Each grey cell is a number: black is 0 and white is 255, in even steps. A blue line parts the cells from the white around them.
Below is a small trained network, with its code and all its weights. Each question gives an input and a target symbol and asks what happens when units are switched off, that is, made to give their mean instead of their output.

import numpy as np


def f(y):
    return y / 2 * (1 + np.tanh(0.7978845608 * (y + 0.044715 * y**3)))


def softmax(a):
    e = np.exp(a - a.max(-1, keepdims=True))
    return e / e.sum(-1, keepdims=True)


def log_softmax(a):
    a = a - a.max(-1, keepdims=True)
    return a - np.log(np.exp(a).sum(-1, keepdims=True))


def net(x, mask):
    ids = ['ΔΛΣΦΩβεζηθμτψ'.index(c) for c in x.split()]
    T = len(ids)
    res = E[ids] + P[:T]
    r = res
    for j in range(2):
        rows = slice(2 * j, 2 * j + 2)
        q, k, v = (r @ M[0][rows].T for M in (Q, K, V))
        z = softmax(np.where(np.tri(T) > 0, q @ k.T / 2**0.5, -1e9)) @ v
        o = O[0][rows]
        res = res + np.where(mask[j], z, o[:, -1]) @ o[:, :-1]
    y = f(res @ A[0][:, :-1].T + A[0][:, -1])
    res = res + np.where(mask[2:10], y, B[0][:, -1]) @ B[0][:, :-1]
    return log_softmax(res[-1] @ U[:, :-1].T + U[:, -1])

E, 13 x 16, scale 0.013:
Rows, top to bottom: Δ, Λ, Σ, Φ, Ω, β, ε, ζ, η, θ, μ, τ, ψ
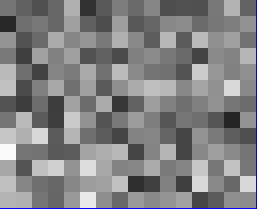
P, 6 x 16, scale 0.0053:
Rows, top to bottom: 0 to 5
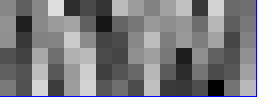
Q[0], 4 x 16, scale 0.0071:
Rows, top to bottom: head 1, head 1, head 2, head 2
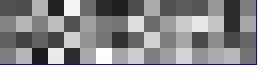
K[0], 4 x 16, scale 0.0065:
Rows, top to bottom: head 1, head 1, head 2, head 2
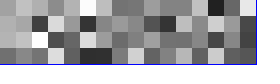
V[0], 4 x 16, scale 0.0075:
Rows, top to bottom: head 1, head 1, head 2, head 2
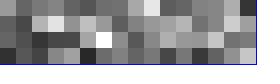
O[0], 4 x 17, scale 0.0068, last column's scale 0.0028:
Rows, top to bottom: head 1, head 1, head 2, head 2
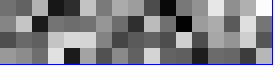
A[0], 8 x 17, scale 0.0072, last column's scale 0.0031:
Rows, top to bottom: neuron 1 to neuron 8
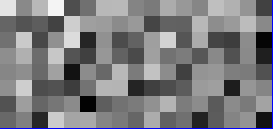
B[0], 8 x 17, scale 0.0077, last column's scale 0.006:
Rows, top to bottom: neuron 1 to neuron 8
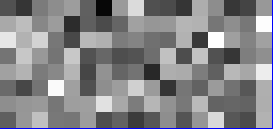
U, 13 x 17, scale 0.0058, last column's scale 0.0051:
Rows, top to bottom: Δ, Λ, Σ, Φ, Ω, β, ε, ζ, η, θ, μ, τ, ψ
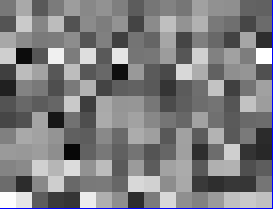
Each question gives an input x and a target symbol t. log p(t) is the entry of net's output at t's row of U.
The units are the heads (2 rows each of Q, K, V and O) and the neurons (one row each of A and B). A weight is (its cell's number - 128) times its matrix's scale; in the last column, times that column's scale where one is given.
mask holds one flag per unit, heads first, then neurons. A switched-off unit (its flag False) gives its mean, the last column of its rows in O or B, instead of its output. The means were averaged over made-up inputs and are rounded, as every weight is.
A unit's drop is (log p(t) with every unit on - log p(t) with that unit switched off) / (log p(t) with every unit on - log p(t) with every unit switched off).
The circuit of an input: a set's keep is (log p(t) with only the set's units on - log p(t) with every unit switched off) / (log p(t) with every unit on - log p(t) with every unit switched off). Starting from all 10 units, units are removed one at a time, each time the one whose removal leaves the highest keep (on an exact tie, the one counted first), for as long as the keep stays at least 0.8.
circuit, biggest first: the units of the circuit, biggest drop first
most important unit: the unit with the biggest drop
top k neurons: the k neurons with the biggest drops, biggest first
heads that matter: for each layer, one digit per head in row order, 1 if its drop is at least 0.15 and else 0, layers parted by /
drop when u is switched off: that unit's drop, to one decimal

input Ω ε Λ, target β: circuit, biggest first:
head 2; neuron 8; neuron 5
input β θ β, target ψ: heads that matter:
11
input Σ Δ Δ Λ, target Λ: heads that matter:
11
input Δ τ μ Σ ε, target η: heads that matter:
11
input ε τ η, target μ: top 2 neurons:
neuron 3; neuron 2
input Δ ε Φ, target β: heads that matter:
01
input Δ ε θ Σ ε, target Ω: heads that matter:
01
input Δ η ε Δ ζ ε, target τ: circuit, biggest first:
head 1; head 2
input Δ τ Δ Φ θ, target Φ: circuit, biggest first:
neuron 6
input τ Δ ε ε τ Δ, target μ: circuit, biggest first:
head 1; neuron 3; head 2
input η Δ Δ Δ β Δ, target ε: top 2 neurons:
neuron 6; neuron 5
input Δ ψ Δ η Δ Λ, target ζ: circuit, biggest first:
head 2; neuron 7
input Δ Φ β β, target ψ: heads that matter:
10
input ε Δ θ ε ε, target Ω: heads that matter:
01
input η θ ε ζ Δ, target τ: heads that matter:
10
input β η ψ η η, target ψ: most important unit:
neuron 3
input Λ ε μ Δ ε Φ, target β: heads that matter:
11
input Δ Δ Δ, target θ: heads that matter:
11
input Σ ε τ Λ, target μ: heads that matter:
10
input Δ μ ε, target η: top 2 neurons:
neuron 6; neuron 3
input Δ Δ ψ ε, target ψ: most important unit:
head 1
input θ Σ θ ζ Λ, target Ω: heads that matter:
01
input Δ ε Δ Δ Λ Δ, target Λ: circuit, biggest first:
head 2; head 1; neuron 8; neuron 4
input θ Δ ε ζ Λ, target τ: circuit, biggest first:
head 1; neuron 5
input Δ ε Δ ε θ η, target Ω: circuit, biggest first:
head 2; neuron 2
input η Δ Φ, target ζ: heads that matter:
01
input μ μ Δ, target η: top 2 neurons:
neuron 6; neuron 3
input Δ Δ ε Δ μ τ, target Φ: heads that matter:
00
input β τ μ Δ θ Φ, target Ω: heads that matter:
01
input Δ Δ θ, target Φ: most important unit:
neuron 1
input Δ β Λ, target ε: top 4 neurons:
neuron 6; neuron 2; neuron 8; neuron 3
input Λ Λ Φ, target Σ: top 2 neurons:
neuron 4; neuron 5
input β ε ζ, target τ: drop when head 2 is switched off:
0.2
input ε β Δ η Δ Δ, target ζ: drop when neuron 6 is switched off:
0.0
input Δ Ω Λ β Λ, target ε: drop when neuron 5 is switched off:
0.1
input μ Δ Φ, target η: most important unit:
neuron 6
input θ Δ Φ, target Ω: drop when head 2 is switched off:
1.4
